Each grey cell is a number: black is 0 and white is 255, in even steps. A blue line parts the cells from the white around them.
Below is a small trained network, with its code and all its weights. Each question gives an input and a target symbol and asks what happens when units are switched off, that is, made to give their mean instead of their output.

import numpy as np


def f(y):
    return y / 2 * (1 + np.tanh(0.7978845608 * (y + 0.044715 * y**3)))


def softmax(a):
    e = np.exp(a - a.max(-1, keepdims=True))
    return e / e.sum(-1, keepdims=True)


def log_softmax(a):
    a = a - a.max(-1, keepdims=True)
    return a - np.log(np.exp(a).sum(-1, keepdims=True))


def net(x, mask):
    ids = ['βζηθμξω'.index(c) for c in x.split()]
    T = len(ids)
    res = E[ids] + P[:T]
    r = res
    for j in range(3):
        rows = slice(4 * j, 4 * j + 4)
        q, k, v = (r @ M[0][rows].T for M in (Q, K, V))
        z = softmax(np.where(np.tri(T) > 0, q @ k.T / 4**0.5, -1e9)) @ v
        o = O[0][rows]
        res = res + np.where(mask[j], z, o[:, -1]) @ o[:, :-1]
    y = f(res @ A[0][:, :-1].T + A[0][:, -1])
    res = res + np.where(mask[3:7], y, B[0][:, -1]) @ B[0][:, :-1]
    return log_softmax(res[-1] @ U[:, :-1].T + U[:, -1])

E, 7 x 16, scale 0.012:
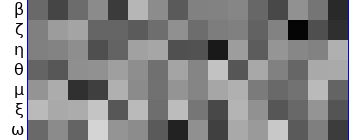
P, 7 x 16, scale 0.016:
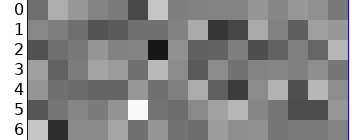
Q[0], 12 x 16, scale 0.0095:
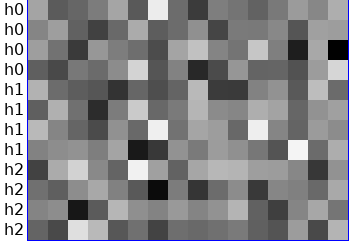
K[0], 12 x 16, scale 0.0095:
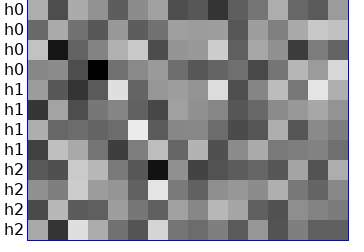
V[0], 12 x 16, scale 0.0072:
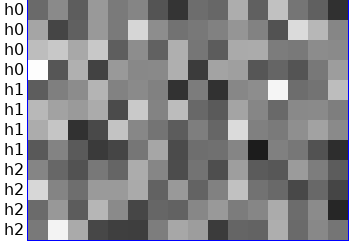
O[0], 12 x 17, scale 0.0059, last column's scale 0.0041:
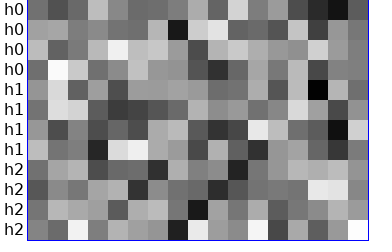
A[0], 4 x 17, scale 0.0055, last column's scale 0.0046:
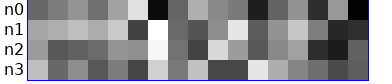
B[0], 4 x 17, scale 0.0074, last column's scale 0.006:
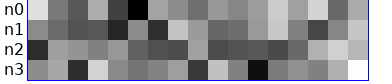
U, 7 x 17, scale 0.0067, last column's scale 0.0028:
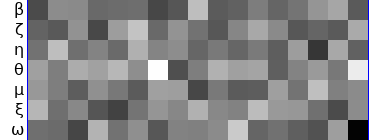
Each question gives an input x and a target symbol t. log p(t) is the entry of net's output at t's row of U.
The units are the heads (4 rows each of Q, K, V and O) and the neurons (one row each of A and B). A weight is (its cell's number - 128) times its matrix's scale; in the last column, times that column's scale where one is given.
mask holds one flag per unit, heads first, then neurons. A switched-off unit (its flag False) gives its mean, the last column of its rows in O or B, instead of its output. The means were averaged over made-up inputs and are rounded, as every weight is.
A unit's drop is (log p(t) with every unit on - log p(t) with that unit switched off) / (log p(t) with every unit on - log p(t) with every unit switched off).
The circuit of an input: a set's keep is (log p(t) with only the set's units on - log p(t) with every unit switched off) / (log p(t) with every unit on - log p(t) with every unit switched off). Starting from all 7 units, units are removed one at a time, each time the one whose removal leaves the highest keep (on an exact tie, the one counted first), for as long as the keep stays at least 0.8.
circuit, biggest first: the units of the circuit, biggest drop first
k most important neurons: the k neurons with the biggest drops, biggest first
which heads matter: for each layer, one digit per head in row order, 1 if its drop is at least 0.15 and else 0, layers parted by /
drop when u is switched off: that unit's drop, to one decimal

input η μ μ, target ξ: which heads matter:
001
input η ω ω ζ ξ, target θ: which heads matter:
100
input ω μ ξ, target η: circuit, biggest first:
h1
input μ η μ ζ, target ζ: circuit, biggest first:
h0, h1, n3
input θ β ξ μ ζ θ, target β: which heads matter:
011
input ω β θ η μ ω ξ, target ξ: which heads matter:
110
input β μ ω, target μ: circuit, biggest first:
n0, h1
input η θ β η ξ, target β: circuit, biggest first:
h1, n3
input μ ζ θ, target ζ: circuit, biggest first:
h1, n3
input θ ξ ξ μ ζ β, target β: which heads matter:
011
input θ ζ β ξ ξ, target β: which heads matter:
011
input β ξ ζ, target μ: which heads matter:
010
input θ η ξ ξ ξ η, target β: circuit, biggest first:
h1, h2
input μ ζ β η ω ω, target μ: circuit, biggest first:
h2, n0, h1
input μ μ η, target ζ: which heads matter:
010
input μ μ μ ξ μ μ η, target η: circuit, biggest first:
h0
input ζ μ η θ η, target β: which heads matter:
010
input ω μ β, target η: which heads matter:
011
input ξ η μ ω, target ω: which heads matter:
100
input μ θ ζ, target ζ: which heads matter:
010
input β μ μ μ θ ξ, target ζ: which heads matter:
010
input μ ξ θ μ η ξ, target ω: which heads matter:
011
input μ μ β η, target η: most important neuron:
n1
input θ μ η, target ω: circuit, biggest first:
h1, h2
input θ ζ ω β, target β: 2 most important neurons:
n2, n3
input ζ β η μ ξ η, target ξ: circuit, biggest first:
n0, h2, h1
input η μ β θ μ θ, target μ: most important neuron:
n0
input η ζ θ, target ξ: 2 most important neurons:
n0, n3
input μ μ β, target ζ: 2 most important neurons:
n3, n0
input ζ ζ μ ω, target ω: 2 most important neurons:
n1, n3
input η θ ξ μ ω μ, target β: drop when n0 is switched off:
0.0
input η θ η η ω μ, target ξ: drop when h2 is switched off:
0.5
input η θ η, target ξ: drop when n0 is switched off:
0.4
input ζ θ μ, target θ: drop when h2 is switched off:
0.5
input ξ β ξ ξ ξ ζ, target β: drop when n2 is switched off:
-0.1
